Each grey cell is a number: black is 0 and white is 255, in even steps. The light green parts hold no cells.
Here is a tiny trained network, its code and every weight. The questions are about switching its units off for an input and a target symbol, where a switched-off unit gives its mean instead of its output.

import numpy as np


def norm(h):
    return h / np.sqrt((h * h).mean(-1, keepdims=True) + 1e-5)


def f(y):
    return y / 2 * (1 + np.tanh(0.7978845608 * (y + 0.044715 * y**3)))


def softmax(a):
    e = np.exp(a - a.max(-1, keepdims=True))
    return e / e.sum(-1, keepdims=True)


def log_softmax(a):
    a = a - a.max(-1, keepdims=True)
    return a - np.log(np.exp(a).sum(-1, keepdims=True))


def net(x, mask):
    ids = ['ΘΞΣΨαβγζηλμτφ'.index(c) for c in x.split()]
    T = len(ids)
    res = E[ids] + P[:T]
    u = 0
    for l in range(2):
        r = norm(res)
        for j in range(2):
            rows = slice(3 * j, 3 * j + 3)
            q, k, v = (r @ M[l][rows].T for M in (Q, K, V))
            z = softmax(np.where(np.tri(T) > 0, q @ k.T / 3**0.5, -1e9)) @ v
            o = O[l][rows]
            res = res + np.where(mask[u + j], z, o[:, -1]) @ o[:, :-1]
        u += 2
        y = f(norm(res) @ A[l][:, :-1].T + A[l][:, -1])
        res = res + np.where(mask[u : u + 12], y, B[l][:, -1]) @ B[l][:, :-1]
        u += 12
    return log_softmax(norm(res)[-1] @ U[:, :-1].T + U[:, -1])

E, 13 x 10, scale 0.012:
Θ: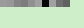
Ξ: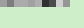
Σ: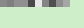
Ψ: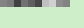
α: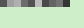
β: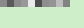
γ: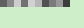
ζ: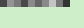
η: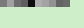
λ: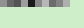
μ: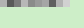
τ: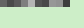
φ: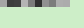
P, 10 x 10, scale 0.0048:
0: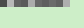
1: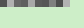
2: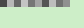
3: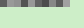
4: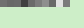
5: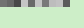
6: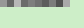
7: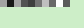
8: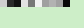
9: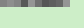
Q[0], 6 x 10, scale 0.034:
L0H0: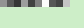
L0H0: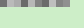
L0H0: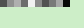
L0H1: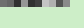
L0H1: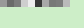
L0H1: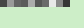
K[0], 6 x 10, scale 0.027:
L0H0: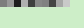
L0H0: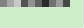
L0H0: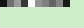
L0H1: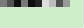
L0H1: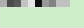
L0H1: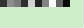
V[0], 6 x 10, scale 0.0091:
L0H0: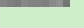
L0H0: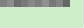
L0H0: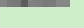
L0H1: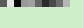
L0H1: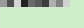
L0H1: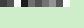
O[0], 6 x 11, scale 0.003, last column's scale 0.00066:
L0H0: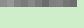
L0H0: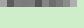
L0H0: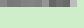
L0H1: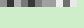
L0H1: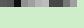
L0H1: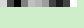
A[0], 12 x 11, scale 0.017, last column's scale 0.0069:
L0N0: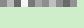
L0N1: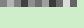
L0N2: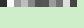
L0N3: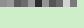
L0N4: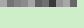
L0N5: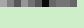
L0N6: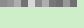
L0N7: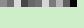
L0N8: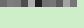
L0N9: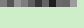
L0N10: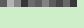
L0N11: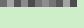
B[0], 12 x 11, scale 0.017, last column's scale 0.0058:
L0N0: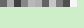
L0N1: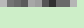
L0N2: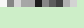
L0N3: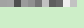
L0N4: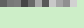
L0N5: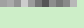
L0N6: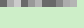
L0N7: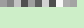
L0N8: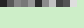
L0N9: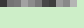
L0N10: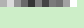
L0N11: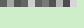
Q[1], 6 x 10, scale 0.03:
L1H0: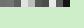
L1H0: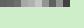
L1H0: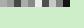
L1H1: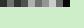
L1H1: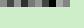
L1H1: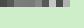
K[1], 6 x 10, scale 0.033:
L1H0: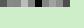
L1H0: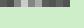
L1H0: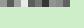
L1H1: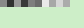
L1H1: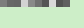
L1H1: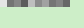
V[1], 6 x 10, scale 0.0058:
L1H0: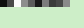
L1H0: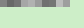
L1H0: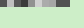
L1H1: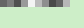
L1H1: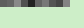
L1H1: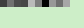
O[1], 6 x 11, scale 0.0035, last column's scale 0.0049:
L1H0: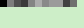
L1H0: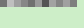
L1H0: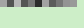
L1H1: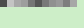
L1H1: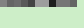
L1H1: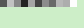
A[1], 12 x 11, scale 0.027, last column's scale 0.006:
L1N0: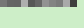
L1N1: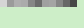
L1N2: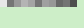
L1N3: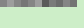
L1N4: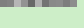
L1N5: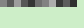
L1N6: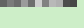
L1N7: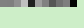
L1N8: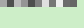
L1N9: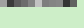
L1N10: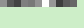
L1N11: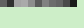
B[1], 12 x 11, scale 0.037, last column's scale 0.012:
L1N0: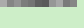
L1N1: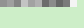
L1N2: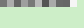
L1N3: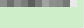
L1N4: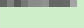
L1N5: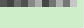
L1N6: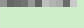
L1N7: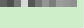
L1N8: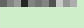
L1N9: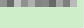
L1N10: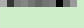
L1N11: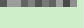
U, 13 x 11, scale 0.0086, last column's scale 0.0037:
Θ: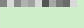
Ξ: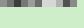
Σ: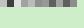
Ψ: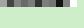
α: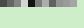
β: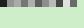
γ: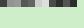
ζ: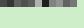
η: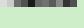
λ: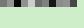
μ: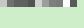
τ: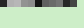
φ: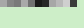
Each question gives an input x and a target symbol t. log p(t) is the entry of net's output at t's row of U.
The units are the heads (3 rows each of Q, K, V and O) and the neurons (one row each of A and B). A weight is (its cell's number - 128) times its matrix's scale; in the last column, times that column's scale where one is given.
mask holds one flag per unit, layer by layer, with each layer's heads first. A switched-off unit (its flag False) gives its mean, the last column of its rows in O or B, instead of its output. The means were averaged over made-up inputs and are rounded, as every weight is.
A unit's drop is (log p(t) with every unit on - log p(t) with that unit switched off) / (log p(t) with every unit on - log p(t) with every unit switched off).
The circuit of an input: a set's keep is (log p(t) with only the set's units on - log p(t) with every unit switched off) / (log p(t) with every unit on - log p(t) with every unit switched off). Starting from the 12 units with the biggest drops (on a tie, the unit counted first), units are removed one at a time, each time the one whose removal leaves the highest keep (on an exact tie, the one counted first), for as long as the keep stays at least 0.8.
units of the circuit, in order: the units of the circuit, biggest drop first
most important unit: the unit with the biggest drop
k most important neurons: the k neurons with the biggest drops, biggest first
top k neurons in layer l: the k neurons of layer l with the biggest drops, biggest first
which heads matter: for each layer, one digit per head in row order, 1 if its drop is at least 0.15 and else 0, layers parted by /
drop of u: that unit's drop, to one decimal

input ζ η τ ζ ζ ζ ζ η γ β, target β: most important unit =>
L0N6
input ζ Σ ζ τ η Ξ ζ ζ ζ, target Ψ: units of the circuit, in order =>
[L1N10, L0H1, L0N10]
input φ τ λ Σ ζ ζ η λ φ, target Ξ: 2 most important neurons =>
[L1N6, L0N0]
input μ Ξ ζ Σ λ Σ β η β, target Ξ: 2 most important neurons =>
[L1N6, L0N6]
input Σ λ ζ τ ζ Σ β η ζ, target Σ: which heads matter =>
00 / 01
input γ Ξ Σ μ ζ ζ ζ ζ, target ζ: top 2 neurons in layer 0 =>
[L0N0, L0N10]
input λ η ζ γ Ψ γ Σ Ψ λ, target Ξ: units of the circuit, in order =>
[L1N6, L0N0]
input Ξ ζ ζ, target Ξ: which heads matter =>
01 / 00
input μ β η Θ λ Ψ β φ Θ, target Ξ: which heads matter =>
01 / 00
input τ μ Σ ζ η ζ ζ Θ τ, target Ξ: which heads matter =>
00 / 10
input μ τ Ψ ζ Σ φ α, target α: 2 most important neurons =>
[L1N7, L0N9]
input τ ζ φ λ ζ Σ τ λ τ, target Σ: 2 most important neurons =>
[L1N9, L0N2]
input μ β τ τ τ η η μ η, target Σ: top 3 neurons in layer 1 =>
[L1N9, L1N10, L1N2]
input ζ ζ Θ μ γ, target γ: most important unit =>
L0H1
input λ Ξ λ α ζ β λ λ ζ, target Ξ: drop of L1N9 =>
-0.1
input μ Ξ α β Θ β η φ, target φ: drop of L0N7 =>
0.0
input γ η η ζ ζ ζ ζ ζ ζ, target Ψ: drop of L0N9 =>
0.1
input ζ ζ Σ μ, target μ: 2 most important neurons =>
[L0N3, L0N4]
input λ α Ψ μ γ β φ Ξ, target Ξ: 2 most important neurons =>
[L1N6, L0N4]
